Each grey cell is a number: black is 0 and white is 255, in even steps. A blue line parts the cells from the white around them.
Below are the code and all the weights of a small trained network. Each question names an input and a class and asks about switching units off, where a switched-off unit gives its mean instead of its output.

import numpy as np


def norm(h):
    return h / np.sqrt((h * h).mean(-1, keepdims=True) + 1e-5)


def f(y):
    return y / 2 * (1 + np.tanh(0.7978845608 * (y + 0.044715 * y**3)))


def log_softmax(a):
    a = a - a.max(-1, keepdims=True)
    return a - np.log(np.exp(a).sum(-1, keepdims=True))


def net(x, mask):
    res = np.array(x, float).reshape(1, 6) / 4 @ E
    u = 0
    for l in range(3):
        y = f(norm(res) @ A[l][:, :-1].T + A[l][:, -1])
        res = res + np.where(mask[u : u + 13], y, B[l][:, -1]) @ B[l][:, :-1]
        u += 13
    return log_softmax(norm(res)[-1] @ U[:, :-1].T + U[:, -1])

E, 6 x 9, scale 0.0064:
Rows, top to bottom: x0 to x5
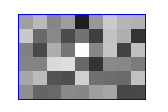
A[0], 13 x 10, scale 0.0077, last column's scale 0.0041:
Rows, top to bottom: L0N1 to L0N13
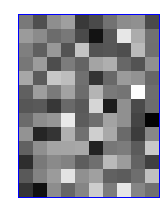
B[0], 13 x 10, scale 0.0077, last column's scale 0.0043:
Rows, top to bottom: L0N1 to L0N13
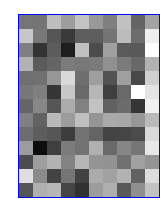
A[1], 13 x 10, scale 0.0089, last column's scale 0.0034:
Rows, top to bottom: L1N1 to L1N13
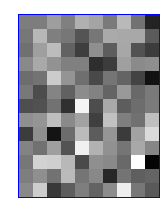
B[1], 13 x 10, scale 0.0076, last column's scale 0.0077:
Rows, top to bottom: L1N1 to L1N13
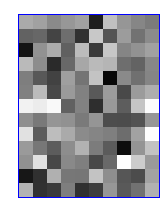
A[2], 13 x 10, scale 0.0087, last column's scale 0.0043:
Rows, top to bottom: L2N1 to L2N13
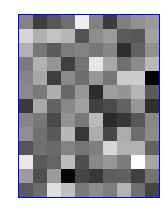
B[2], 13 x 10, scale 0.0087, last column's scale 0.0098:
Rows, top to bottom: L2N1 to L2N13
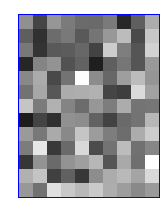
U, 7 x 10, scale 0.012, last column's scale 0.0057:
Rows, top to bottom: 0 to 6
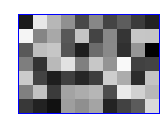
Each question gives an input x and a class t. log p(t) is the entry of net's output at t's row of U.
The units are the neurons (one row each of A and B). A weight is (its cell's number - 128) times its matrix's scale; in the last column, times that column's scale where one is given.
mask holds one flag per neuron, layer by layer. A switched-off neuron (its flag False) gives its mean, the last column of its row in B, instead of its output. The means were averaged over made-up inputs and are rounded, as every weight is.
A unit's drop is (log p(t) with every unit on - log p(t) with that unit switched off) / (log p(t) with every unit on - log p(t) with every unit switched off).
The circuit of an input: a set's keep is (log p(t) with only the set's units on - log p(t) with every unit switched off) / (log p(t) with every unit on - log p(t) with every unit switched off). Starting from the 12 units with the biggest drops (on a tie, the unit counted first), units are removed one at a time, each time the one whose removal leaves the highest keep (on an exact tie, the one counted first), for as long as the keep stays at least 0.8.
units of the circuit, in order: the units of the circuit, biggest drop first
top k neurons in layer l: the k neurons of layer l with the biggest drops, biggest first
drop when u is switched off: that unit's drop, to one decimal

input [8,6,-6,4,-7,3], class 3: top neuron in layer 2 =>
(L2N13)
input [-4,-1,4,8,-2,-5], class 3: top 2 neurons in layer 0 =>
(L0N5 L0N9)
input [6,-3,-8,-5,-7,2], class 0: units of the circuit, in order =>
(L1N3 L0N10 L2N3)
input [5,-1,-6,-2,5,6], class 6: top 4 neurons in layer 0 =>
(L0N7 L0N3 L0N12 L0N13)
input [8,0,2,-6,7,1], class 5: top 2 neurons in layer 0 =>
(L0N3 L0N6)
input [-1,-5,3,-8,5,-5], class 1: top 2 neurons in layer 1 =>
(L1N7 L1N9)
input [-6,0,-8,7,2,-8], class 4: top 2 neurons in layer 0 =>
(L0N2 L0N6)
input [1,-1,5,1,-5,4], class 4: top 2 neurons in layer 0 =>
(L0N9 L0N6)
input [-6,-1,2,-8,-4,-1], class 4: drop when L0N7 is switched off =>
0.3
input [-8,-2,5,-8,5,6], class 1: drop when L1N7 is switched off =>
0.2
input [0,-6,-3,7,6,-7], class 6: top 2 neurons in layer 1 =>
(L1N7 L1N12)
